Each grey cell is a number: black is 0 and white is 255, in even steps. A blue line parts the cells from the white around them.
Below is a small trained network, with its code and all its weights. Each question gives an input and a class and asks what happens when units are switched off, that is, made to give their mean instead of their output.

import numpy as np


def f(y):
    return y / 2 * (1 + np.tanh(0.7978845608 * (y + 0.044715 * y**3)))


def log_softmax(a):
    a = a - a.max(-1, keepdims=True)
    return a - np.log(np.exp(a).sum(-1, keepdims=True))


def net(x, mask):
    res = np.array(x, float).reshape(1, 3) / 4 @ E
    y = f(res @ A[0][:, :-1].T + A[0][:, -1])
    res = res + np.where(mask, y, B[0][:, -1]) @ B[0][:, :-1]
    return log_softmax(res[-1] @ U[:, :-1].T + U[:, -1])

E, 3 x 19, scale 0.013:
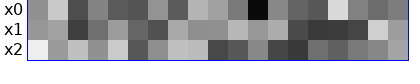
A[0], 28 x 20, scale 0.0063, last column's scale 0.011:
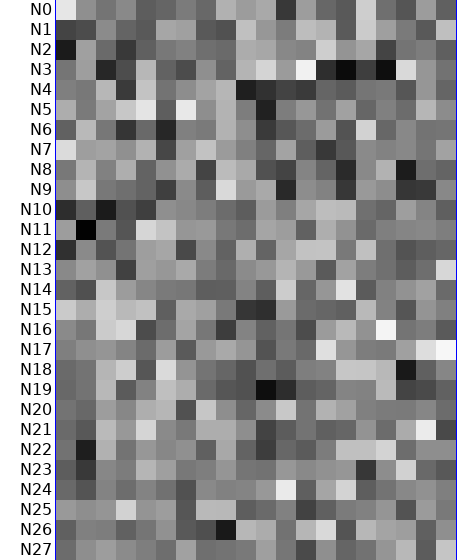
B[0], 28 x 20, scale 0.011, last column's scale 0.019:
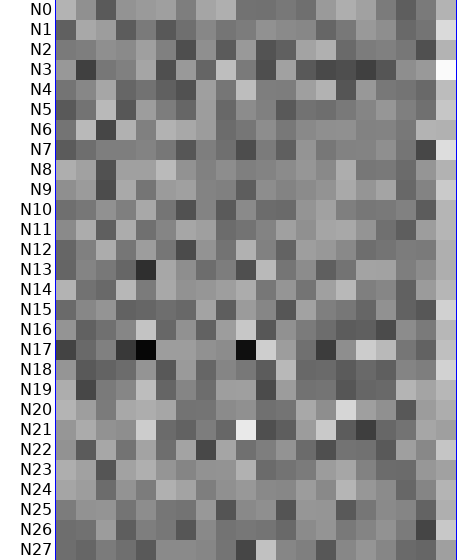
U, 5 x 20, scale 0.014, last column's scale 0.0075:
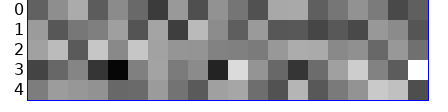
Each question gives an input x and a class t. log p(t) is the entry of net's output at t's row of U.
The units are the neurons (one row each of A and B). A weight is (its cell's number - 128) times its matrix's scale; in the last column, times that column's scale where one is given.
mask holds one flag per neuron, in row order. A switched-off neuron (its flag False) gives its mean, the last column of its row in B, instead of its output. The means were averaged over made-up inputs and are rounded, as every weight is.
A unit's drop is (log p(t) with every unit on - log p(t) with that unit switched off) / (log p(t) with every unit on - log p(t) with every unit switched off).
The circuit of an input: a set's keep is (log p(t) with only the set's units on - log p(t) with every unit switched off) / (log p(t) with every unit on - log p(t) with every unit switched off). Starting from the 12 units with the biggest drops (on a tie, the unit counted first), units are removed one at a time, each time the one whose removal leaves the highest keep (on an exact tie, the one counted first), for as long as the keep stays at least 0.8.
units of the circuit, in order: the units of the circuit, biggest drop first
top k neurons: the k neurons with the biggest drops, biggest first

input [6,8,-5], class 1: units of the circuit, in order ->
N3
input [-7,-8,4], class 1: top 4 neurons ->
N22, N16, N18, N19
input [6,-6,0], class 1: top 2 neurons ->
N18, N19
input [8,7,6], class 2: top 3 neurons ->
N9, N0, N6
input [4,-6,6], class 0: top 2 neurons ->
N15, N3
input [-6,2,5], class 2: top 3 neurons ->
N11, N20, N24
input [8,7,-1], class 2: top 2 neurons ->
N9, N6
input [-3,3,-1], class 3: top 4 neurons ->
N16, N19, N21, N18
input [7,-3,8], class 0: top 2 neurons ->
N15, N4
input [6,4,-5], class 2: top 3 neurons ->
N9, N6, N0
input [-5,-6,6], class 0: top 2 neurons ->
N3, N15
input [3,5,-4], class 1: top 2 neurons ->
N3, N15
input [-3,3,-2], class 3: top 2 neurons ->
N16, N19
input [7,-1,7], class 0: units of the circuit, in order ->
N15
